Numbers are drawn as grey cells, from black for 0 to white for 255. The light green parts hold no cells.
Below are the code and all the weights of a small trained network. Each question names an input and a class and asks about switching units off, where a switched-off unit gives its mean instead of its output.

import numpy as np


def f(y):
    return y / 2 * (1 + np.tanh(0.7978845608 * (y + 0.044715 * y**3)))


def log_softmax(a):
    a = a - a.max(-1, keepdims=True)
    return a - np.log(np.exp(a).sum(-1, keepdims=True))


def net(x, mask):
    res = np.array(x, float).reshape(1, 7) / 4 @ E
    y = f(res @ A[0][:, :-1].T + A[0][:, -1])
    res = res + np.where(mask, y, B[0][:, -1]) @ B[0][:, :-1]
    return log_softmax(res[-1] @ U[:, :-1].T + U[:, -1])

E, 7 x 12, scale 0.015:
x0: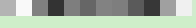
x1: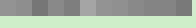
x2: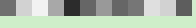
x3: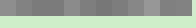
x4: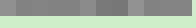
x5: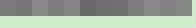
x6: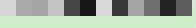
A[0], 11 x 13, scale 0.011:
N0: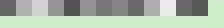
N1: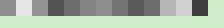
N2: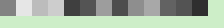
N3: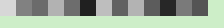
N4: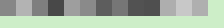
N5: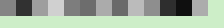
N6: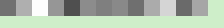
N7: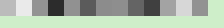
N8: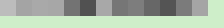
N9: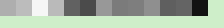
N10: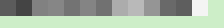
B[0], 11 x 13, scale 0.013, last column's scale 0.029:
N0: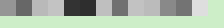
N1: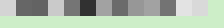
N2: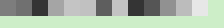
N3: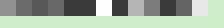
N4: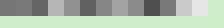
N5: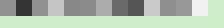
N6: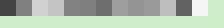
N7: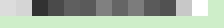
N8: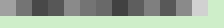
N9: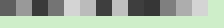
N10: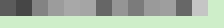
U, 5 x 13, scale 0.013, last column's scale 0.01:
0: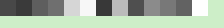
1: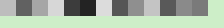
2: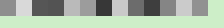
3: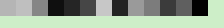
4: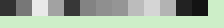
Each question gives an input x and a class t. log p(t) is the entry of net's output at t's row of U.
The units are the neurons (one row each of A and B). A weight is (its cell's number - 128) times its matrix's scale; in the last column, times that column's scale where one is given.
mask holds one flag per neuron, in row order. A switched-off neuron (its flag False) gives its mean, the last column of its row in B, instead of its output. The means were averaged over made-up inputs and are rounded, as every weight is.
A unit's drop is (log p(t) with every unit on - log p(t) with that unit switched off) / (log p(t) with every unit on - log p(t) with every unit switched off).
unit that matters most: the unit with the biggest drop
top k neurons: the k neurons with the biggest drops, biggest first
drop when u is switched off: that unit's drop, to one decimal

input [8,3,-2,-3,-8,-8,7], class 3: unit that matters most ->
N3
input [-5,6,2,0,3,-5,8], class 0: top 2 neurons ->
N9; N2
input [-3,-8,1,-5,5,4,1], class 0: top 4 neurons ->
N0; N1; N3; N7
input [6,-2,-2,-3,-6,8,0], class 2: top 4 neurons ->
N3; N0; N4; N5
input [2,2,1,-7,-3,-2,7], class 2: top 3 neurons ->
N2; N9; N0
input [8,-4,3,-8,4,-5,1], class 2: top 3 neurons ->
N7; N3; N5
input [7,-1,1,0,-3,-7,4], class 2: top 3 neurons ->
N9; N0; N2
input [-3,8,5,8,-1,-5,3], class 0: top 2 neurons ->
N2; N9
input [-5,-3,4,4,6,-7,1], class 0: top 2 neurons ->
N2; N3
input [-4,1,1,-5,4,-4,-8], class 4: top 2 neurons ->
N2; N9
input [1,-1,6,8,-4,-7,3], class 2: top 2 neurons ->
N9; N2
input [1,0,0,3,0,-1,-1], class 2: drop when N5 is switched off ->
0.4
